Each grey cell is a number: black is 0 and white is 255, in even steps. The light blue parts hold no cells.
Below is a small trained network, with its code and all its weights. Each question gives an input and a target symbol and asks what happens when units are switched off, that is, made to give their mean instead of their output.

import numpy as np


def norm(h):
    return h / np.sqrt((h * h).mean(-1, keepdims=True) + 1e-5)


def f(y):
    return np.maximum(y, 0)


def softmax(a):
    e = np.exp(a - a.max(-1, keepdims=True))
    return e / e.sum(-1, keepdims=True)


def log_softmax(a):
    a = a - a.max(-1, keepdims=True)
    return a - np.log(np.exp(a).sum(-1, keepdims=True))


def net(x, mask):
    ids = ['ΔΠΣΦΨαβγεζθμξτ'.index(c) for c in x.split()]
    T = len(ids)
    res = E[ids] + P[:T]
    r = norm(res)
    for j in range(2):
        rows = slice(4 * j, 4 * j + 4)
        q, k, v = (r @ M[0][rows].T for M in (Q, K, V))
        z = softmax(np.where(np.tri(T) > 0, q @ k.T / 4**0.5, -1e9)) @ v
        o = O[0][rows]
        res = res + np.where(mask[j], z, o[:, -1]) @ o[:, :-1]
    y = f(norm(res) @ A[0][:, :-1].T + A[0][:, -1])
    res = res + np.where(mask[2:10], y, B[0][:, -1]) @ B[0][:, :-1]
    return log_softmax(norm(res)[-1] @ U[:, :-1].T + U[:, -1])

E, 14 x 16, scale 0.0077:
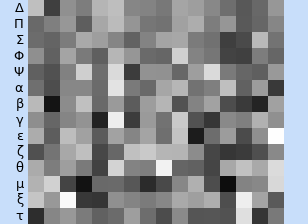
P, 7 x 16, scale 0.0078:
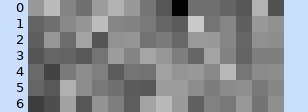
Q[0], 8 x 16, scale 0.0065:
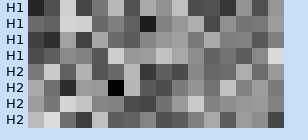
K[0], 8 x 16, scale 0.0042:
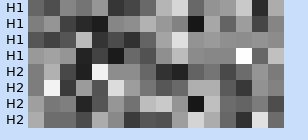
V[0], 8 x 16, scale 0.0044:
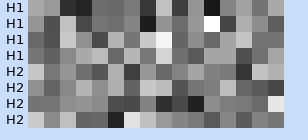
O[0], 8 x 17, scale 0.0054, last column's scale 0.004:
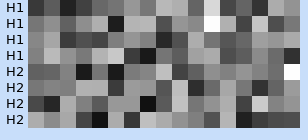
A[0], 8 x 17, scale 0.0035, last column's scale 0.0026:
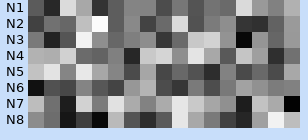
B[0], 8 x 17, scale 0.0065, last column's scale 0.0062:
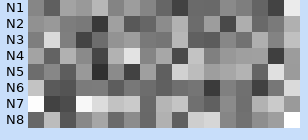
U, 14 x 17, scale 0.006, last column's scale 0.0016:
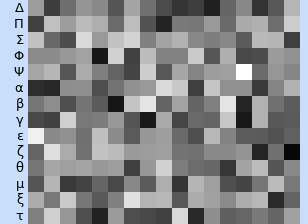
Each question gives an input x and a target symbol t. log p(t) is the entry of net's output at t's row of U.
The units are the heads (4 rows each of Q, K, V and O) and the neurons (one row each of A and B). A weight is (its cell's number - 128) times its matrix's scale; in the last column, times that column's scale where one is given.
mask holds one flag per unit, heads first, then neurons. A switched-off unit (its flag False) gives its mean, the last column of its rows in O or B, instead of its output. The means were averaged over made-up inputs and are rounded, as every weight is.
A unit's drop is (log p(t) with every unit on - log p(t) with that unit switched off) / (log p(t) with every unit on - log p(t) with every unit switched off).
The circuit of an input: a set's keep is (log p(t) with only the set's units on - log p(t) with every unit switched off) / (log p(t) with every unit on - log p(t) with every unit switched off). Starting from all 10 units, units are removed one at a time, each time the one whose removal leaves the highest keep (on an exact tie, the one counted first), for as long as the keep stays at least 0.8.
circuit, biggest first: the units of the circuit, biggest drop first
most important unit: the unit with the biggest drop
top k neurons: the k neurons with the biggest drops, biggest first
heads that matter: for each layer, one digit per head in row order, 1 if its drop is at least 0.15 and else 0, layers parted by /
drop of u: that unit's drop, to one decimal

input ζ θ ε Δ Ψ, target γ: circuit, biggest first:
(H1, H2)
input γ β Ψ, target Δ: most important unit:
H2
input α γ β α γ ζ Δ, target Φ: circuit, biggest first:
(H2, H1)
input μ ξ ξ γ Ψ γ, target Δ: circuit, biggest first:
(H2, N1)
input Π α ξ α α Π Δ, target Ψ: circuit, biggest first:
(H2, H1, N5)
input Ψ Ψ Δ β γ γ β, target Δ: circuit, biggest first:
(H1, H2)
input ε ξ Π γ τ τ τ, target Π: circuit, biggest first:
(H2, H1)
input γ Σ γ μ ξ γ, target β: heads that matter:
10
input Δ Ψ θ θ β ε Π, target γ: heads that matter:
11
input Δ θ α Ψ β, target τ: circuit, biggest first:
(H1, H2, N3, N2)
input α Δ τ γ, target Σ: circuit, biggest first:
(H2, N7)
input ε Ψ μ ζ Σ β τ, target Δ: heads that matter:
00
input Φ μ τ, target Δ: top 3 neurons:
(N6, N1, N8)
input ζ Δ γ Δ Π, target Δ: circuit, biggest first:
(H2, H1, N8)
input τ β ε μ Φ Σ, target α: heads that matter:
10
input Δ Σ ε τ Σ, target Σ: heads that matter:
01
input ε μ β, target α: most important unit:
H1
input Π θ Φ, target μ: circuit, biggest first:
(H1, N8)
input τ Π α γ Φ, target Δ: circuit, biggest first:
(H2, H1)
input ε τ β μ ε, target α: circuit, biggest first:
(H1)
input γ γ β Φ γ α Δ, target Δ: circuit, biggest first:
(H2, H1, N8)
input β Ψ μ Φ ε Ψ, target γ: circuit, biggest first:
(H2, H1)
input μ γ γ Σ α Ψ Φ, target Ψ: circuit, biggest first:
(H2, H1, N5)
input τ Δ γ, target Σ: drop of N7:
0.3
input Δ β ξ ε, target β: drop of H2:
0.0
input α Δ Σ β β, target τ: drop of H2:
0.4
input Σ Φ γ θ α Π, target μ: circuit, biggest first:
(H1)
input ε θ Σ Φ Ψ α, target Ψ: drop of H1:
0.3
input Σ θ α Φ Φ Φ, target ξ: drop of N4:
0.4
